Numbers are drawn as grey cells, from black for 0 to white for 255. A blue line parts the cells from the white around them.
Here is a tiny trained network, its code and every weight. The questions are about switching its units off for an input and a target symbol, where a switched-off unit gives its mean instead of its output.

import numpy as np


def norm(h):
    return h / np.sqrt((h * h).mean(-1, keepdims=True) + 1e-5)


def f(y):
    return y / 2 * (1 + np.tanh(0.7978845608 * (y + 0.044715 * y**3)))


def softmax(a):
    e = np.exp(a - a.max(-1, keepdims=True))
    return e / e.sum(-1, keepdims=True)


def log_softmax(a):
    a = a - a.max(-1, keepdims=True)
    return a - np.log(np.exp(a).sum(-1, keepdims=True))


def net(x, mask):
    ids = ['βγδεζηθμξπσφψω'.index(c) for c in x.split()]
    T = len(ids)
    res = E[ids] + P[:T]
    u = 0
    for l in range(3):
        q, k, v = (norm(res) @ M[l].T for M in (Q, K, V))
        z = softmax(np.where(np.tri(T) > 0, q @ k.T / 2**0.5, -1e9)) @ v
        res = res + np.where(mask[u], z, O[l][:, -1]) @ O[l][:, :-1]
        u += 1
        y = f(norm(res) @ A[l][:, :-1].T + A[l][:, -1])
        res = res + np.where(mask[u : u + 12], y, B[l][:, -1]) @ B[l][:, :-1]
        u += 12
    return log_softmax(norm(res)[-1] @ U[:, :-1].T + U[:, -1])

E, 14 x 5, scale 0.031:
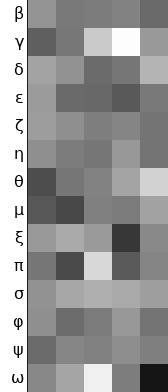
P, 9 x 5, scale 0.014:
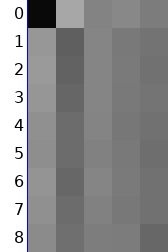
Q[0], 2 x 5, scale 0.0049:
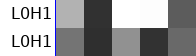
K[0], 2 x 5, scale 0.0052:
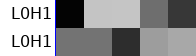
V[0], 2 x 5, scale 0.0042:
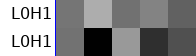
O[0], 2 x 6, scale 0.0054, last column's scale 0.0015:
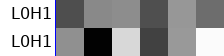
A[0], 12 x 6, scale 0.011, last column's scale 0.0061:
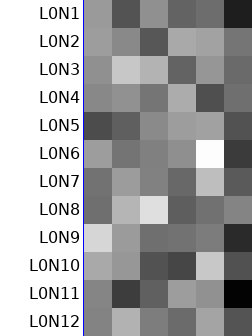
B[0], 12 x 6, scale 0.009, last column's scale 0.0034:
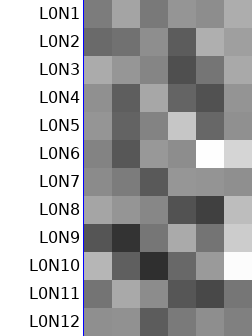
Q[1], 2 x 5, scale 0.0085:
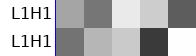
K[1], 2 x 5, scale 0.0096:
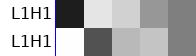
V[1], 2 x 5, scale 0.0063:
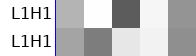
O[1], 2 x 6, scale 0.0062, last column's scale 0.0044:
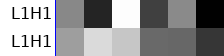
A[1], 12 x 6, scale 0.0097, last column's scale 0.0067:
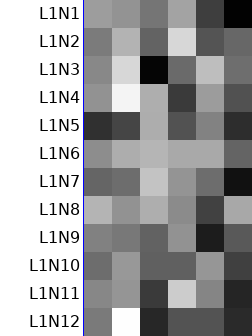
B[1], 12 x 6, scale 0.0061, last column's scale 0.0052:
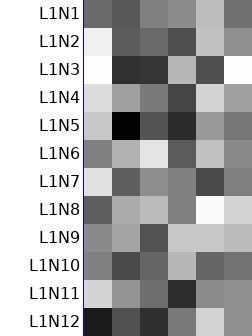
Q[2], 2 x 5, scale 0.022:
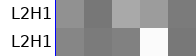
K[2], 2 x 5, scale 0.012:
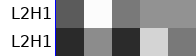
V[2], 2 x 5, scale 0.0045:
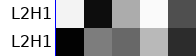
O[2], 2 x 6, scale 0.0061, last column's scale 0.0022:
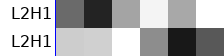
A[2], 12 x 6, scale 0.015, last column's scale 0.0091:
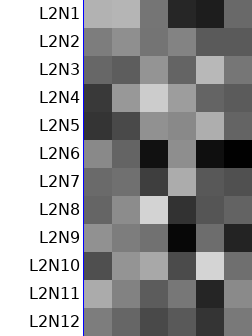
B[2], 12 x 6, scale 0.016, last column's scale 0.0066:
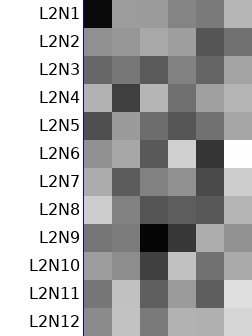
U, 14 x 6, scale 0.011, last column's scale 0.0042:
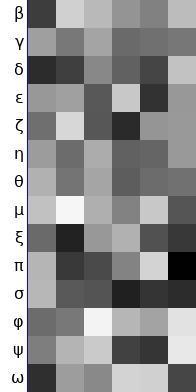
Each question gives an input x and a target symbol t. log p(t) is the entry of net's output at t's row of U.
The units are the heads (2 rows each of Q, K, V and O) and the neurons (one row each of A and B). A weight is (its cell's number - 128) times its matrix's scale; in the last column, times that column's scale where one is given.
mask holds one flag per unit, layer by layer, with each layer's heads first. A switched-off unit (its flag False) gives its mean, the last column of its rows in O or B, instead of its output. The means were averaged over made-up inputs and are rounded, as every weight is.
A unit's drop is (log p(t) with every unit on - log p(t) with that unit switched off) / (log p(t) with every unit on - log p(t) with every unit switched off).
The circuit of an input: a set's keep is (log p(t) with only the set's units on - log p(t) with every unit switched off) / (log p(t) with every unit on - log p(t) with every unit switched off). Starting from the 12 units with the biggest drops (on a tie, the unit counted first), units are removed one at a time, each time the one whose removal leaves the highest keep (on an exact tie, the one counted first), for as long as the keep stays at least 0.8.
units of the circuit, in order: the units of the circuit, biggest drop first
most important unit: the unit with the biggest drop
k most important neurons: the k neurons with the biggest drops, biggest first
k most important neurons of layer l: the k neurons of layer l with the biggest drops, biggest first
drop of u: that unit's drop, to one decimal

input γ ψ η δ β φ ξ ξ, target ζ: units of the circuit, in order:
L2N1; L2N9
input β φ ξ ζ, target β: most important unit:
L2H1
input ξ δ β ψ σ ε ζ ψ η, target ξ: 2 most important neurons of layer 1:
L1N3; L1N2
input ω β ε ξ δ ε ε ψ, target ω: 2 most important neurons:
L1N2; L1N3
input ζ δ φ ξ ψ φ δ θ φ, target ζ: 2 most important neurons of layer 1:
L1N3; L1N8
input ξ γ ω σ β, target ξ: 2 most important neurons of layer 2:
L2N6; L2N12
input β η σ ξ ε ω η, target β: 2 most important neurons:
L1N3; L0N10
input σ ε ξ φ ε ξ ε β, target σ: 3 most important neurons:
L0N10; L2N8; L1N8
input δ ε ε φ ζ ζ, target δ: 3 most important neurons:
L1N3; L2N5; L0N9
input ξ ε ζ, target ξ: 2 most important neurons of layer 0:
L0N9; L0N10
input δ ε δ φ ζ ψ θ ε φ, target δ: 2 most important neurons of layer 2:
L2N5; L2N12
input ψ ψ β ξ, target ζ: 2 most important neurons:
L2N1; L0N8
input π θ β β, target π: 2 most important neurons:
L0N10; L2N6
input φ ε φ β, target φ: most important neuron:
L1N2
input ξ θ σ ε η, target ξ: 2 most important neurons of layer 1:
L1N3; L1N9
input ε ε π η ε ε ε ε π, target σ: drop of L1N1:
0.0
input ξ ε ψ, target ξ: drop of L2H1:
0.4
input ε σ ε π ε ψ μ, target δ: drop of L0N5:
0.1
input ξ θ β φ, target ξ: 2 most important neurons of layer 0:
L0N10; L0N6
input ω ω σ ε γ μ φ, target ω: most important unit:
L1N8
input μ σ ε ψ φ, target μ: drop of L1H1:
0.2
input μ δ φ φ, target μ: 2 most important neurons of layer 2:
L2N6; L2N7
